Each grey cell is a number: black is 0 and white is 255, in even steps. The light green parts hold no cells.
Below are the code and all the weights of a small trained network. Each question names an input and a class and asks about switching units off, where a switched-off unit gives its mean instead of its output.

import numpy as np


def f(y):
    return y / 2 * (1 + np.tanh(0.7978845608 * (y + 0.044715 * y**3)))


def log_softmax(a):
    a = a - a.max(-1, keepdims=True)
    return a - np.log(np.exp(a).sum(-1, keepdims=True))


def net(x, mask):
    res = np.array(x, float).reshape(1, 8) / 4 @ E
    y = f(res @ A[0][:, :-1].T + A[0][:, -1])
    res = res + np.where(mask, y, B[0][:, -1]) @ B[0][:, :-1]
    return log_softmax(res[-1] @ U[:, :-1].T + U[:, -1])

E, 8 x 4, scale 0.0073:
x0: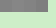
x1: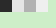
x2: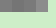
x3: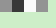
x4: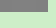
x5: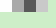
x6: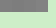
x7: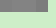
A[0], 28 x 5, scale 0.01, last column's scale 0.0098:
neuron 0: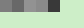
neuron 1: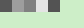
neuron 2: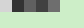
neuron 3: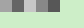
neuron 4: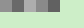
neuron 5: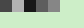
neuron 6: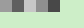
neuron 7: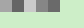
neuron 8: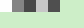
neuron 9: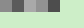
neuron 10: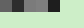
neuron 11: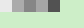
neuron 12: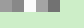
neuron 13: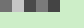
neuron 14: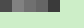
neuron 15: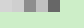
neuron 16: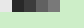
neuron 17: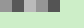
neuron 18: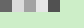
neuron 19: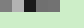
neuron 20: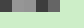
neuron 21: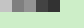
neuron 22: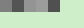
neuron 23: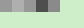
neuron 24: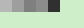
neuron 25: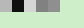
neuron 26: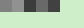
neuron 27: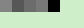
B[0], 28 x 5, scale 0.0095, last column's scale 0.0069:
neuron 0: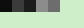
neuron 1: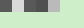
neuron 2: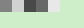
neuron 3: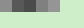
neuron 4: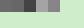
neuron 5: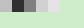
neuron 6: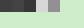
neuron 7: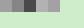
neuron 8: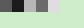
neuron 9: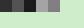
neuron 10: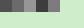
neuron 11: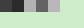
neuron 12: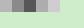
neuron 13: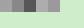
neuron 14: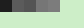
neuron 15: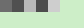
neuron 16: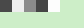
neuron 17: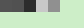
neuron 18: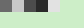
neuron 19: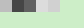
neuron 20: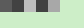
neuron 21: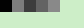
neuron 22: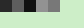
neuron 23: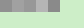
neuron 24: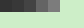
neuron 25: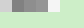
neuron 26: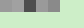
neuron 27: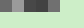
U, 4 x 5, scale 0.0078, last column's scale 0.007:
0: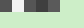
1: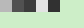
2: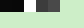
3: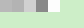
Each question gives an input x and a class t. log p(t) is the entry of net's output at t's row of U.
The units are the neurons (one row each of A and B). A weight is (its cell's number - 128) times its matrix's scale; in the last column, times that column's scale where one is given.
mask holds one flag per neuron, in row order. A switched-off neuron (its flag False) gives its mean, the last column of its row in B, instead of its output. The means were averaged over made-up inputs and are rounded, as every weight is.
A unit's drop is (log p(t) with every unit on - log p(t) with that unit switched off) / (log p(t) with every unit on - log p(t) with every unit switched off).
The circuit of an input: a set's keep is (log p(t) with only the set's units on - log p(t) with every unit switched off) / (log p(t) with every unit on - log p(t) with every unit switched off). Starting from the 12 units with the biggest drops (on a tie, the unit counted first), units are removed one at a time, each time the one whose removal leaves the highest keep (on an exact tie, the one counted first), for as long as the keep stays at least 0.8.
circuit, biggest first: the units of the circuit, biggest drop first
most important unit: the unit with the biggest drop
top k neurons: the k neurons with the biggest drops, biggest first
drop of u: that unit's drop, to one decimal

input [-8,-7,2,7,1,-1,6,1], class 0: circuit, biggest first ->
neuron 16; neuron 2
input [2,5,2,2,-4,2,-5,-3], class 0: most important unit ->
neuron 18
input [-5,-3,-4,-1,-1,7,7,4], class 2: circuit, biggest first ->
neuron 8; neuron 11
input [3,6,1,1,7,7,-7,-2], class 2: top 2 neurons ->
neuron 15; neuron 11
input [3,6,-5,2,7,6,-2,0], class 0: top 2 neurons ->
neuron 18; neuron 1
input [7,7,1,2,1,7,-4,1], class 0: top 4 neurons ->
neuron 18; neuron 1; neuron 12; neuron 5
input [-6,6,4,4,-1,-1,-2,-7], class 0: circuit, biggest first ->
neuron 18; neuron 1
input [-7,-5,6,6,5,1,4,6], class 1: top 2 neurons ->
neuron 25; neuron 18
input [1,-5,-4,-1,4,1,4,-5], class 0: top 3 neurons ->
neuron 16; neuron 2; neuron 5
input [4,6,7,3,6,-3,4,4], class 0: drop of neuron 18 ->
0.2
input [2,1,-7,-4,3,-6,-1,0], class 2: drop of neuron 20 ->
0.4
